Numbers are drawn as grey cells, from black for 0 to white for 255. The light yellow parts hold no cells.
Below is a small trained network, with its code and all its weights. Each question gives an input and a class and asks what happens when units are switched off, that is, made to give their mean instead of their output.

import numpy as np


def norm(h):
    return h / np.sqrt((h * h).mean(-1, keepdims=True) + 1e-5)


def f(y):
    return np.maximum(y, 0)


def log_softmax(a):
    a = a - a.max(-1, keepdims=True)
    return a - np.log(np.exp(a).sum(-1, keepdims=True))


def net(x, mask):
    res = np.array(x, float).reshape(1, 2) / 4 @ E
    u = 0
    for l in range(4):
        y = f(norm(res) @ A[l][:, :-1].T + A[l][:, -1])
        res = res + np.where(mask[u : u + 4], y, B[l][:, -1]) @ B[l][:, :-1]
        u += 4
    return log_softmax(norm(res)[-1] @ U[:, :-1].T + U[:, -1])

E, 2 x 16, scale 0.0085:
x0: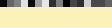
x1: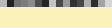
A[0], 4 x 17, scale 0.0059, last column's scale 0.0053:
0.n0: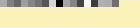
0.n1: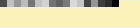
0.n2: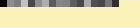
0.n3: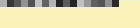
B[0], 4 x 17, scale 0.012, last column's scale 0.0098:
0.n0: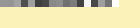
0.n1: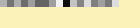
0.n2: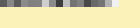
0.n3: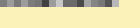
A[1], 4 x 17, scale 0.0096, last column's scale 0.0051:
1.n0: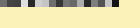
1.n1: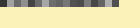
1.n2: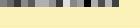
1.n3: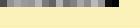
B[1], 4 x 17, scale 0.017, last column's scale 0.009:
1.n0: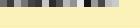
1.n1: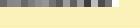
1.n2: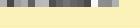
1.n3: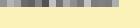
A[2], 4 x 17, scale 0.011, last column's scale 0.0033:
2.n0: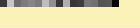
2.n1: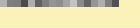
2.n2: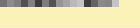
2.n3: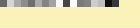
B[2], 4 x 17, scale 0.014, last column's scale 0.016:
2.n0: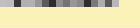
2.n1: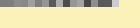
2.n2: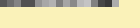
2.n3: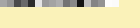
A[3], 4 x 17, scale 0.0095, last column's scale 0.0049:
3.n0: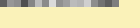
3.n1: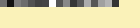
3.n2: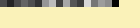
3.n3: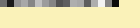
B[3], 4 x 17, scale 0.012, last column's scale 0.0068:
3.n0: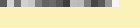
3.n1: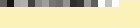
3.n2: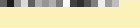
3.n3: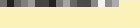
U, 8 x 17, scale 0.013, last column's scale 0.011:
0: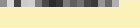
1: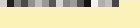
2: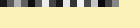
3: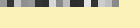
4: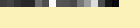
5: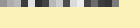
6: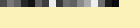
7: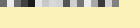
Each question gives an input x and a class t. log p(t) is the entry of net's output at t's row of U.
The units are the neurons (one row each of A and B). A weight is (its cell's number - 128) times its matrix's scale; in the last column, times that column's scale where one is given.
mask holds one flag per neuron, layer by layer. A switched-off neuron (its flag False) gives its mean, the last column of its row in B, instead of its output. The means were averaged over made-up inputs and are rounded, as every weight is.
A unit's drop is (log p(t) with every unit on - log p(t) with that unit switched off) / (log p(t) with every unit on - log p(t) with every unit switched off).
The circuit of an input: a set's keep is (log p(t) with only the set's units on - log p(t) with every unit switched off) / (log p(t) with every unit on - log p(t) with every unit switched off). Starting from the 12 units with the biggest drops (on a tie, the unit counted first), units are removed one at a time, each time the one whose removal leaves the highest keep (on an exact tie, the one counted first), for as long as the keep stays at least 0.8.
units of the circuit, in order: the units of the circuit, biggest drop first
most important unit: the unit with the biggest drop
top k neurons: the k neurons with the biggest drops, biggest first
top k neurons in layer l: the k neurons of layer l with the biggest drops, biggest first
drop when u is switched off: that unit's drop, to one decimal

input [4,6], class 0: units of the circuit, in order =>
(0.n1, 2.n0)
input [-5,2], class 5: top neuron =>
(2.n3)
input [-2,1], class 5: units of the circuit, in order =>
(2.n3, 3.n1)
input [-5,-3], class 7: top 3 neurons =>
(0.n2, 1.n0, 2.n3)
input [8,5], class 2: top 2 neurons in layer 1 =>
(1.n1, 1.n0)
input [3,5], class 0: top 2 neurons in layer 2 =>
(2.n0, 2.n3)
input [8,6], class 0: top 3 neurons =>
(2.n0, 0.n0, 0.n3)
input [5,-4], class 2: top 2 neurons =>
(0.n2, 0.n0)
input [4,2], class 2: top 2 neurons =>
(0.n2, 0.n1)
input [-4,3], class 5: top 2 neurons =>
(2.n1, 2.n3)
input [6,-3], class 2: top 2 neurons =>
(0.n2, 0.n0)
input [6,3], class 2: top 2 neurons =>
(0.n2, 0.n1)
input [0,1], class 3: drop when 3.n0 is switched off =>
0.0
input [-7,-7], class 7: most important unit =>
2.n3
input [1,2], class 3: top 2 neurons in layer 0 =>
(0.n0, 0.n3)
